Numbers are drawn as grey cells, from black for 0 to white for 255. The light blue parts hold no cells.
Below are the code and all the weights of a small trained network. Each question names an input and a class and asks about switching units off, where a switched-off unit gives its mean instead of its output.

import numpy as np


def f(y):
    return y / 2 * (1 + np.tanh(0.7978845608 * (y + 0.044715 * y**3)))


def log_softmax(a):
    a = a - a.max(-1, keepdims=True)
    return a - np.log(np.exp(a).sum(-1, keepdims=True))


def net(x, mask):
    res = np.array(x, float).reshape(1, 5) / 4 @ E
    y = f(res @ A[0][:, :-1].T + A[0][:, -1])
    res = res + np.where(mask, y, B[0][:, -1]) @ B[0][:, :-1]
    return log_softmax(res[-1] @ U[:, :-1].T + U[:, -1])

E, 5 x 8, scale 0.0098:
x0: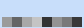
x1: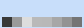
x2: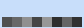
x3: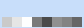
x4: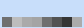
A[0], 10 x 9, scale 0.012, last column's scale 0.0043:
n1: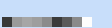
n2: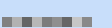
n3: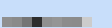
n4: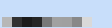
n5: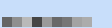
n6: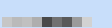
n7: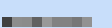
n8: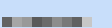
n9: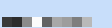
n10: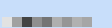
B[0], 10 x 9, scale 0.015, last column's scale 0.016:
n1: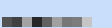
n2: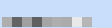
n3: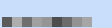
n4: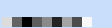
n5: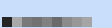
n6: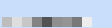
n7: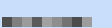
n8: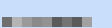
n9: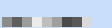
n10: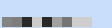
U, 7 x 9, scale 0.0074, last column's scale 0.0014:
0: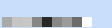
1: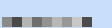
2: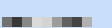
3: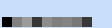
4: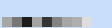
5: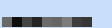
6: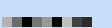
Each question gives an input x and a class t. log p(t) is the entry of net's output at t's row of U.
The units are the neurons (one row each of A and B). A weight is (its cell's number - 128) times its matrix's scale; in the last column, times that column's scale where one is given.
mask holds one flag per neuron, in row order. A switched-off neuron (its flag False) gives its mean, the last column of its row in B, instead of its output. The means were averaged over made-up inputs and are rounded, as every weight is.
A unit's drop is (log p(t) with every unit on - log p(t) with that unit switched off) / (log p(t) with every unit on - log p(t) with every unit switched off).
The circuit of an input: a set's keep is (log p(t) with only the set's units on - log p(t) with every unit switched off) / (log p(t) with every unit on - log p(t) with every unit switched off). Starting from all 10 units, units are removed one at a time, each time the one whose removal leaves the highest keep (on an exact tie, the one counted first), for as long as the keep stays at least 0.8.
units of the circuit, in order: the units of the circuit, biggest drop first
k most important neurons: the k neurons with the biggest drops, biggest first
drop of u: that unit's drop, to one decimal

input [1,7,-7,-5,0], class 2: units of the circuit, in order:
(n9)
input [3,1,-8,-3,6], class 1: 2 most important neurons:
(n2; n4)
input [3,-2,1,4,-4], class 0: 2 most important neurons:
(n4; n10)
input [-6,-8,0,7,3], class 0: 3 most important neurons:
(n6; n4; n8)
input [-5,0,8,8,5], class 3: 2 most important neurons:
(n5; n1)
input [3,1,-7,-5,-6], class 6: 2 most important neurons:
(n4; n6)
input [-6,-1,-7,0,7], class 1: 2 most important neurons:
(n2; n4)
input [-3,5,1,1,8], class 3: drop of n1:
0.2
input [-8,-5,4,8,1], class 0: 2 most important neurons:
(n6; n4)
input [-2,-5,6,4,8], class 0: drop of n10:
-0.1
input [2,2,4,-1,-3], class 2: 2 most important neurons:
(n4; n6)
